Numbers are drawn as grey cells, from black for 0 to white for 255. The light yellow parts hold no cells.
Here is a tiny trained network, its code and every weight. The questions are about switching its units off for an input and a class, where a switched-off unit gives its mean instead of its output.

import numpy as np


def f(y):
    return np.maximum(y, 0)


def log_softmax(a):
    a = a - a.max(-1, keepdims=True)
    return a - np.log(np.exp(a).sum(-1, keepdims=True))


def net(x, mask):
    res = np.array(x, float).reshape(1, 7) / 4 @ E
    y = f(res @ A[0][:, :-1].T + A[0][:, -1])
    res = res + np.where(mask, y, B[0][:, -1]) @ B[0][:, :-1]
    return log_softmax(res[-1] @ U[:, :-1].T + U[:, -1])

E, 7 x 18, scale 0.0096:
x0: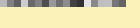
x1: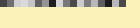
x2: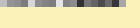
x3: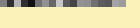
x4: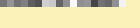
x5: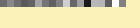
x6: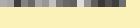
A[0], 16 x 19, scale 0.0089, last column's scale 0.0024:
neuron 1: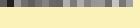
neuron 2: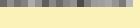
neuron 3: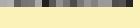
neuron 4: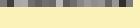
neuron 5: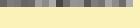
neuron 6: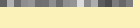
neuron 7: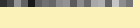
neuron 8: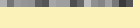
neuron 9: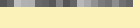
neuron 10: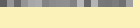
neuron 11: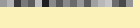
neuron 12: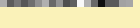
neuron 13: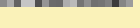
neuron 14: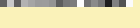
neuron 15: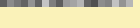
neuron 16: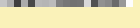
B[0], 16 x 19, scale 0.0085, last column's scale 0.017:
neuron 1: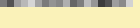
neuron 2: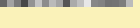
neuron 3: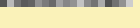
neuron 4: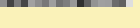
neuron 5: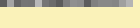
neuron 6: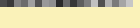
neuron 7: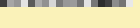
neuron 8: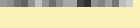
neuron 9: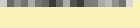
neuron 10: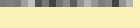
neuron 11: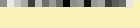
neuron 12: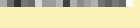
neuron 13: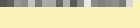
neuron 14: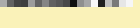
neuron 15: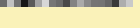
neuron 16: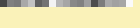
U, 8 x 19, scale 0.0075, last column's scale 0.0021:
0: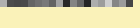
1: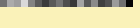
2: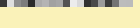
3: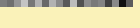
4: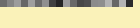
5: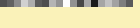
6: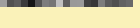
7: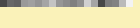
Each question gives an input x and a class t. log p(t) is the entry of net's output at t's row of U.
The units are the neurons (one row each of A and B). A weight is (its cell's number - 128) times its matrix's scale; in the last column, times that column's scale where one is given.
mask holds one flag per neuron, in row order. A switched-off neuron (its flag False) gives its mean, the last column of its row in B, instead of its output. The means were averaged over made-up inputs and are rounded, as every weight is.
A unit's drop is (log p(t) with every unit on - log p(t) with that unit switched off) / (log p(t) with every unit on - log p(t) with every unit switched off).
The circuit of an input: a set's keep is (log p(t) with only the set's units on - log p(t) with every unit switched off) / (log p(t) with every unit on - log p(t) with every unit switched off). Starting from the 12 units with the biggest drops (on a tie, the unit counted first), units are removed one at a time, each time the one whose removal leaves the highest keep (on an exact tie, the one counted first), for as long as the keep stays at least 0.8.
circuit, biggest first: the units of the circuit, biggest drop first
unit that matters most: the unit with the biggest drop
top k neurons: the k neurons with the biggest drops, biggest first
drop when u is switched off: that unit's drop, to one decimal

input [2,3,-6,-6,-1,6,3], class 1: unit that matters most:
neuron 11
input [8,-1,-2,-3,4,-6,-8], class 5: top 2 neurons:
neuron 14; neuron 12
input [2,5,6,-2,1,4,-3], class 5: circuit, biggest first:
neuron 14; neuron 15; neuron 12
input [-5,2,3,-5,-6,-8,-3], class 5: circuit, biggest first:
neuron 14; neuron 12; neuron 9
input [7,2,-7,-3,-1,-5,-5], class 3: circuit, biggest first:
neuron 14; neuron 11
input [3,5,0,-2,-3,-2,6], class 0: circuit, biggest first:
neuron 7; neuron 1; neuron 9
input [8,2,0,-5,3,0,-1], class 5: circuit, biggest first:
neuron 14; neuron 12
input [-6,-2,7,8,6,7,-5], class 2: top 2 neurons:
neuron 14; neuron 15
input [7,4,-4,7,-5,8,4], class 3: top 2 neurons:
neuron 11; neuron 4
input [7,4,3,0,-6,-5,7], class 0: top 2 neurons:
neuron 7; neuron 8
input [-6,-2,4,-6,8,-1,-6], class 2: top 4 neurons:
neuron 14; neuron 15; neuron 1; neuron 6
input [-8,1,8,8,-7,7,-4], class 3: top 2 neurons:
neuron 14; neuron 16
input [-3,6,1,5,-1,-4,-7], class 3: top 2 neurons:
neuron 16; neuron 14
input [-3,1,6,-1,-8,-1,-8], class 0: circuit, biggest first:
neuron 7
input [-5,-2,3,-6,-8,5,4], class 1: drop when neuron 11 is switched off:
0.1
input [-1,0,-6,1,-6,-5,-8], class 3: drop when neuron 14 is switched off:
0.2
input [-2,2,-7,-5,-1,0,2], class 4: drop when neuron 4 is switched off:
0.0
